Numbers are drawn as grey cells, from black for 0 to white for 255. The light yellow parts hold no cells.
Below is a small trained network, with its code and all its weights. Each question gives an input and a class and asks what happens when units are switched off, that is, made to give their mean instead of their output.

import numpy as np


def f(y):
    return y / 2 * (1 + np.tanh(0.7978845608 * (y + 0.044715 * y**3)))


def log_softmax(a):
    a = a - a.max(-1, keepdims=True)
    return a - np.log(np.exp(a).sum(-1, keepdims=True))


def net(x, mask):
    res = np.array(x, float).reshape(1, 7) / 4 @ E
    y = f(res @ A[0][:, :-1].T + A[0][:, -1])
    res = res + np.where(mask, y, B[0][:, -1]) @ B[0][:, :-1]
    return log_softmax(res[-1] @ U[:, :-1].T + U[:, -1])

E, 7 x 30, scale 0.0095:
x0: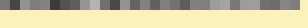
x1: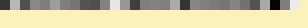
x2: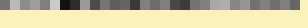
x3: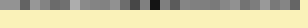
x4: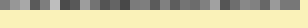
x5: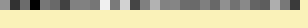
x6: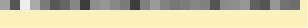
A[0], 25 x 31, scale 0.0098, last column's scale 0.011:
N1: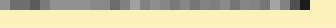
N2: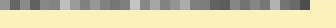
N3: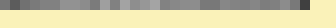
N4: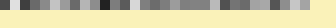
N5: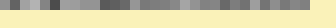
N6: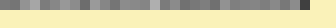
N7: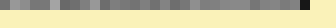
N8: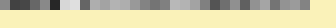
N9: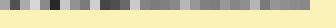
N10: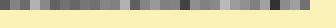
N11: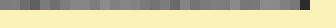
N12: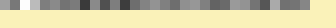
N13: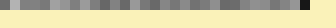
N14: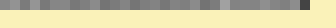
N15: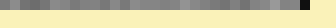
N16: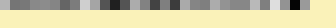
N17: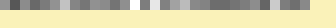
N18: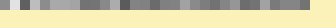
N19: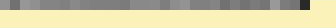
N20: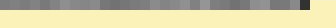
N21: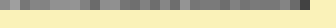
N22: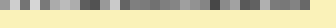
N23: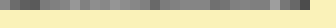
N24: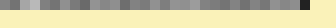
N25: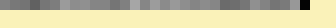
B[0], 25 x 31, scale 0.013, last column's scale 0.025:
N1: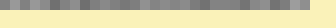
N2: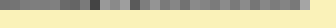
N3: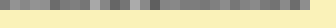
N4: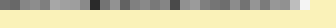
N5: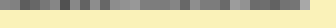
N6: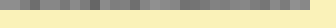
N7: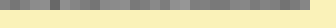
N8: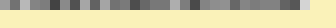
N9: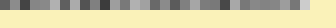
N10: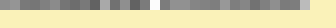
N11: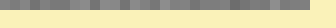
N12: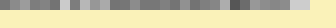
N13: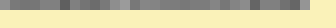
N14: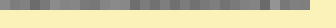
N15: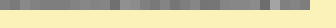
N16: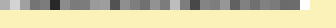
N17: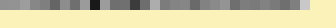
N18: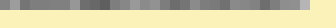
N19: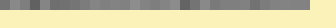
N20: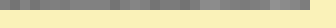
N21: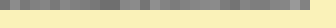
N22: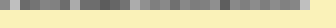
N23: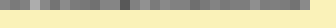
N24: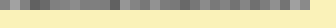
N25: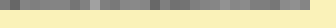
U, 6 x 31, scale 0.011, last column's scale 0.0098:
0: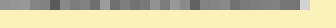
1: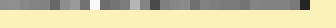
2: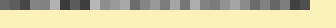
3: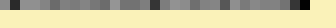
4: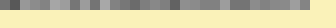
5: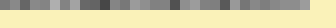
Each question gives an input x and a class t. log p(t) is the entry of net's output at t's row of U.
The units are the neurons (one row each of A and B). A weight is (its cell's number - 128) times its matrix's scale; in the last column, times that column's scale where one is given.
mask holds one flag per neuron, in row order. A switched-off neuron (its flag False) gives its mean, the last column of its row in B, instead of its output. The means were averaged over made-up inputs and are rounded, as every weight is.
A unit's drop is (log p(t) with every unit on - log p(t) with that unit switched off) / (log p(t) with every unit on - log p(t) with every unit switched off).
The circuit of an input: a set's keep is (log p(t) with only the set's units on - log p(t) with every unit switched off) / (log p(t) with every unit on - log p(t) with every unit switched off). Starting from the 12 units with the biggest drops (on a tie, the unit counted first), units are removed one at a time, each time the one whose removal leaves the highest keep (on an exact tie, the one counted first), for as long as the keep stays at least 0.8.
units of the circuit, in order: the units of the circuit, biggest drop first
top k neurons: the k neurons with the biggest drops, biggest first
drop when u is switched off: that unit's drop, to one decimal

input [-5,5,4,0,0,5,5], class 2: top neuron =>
N16
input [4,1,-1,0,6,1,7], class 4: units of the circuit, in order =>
N16, N12
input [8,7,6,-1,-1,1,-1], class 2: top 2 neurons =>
N16, N12
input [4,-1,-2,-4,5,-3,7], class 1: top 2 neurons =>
N4, N12
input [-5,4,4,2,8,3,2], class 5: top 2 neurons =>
N16, N8
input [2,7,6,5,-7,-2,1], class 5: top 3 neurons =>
N16, N8, N22
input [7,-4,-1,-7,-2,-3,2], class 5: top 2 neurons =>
N9, N8
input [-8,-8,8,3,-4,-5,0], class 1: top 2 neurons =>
N16, N17
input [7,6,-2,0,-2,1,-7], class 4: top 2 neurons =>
N16, N4
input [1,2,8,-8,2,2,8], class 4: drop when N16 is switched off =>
0.6
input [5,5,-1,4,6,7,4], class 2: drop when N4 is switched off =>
0.2
